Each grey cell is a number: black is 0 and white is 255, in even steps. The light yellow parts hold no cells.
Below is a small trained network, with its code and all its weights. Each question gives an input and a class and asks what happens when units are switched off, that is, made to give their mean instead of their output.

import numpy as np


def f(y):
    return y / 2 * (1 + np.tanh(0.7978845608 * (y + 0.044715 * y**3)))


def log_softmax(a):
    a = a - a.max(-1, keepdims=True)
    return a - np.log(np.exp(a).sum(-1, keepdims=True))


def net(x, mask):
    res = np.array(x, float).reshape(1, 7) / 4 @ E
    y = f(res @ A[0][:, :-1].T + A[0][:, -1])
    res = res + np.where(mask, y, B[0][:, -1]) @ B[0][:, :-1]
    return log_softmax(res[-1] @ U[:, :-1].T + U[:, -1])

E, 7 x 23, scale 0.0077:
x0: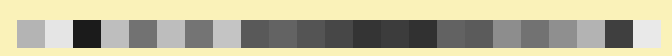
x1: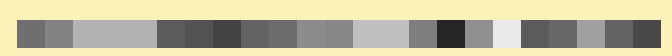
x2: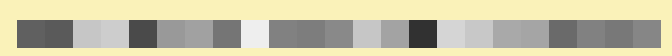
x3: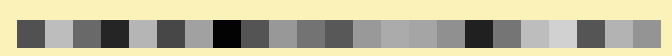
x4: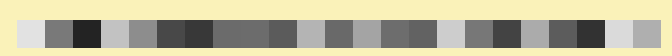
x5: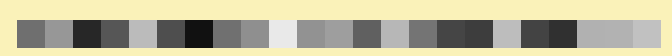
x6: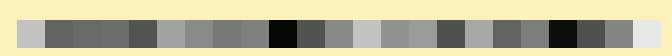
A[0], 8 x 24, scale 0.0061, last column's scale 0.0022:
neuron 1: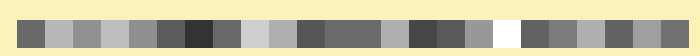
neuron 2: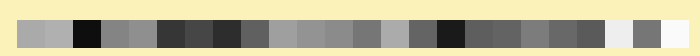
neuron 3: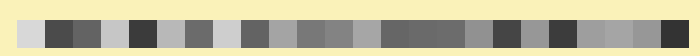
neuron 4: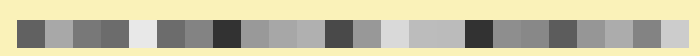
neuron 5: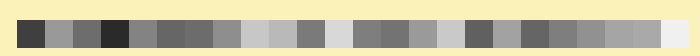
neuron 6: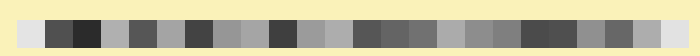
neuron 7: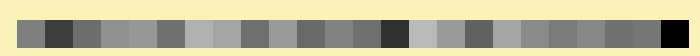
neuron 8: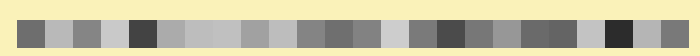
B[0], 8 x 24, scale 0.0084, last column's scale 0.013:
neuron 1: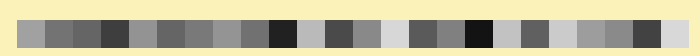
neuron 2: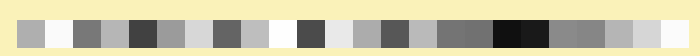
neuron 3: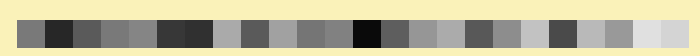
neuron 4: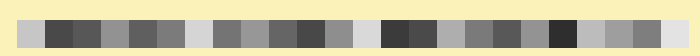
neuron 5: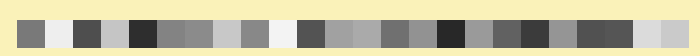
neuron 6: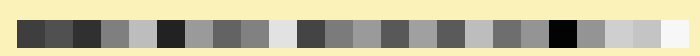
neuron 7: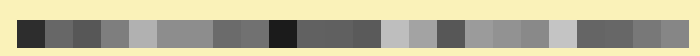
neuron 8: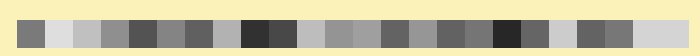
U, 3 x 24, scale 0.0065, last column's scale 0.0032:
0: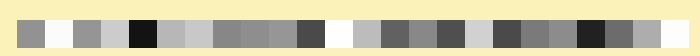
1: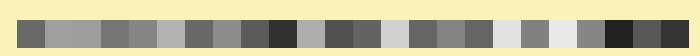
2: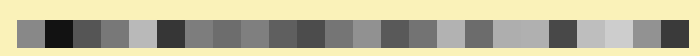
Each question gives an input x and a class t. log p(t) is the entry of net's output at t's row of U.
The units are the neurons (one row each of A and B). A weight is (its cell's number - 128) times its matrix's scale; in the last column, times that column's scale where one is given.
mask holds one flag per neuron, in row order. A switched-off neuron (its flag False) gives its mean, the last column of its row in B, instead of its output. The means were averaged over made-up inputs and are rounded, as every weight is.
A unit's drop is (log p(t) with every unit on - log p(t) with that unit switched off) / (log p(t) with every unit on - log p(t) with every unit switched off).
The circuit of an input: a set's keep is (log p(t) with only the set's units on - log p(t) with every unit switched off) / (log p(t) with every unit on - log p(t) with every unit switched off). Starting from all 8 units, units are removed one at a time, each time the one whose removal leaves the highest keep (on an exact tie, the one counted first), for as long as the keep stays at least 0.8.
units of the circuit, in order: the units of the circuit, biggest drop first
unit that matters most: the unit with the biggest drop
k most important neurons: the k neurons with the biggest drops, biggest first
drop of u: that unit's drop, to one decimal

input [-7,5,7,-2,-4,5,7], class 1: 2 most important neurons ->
neuron 2; neuron 1
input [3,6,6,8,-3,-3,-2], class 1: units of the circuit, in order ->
neuron 6; neuron 2
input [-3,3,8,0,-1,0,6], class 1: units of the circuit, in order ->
neuron 2; neuron 6; neuron 4
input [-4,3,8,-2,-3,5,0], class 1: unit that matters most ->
neuron 1
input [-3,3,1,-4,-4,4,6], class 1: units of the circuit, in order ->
neuron 2; neuron 4; neuron 1
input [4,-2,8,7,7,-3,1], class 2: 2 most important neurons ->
neuron 5; neuron 2
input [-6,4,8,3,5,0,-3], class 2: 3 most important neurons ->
neuron 2; neuron 8; neuron 4
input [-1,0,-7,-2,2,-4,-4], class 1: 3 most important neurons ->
neuron 2; neuron 6; neuron 5
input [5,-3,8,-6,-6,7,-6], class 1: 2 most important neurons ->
neuron 1; neuron 2
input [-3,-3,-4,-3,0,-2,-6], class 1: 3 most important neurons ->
neuron 2; neuron 6; neuron 4
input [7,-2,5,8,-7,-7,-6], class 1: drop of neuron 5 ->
0.2
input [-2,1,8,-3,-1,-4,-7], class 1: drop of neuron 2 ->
0.3
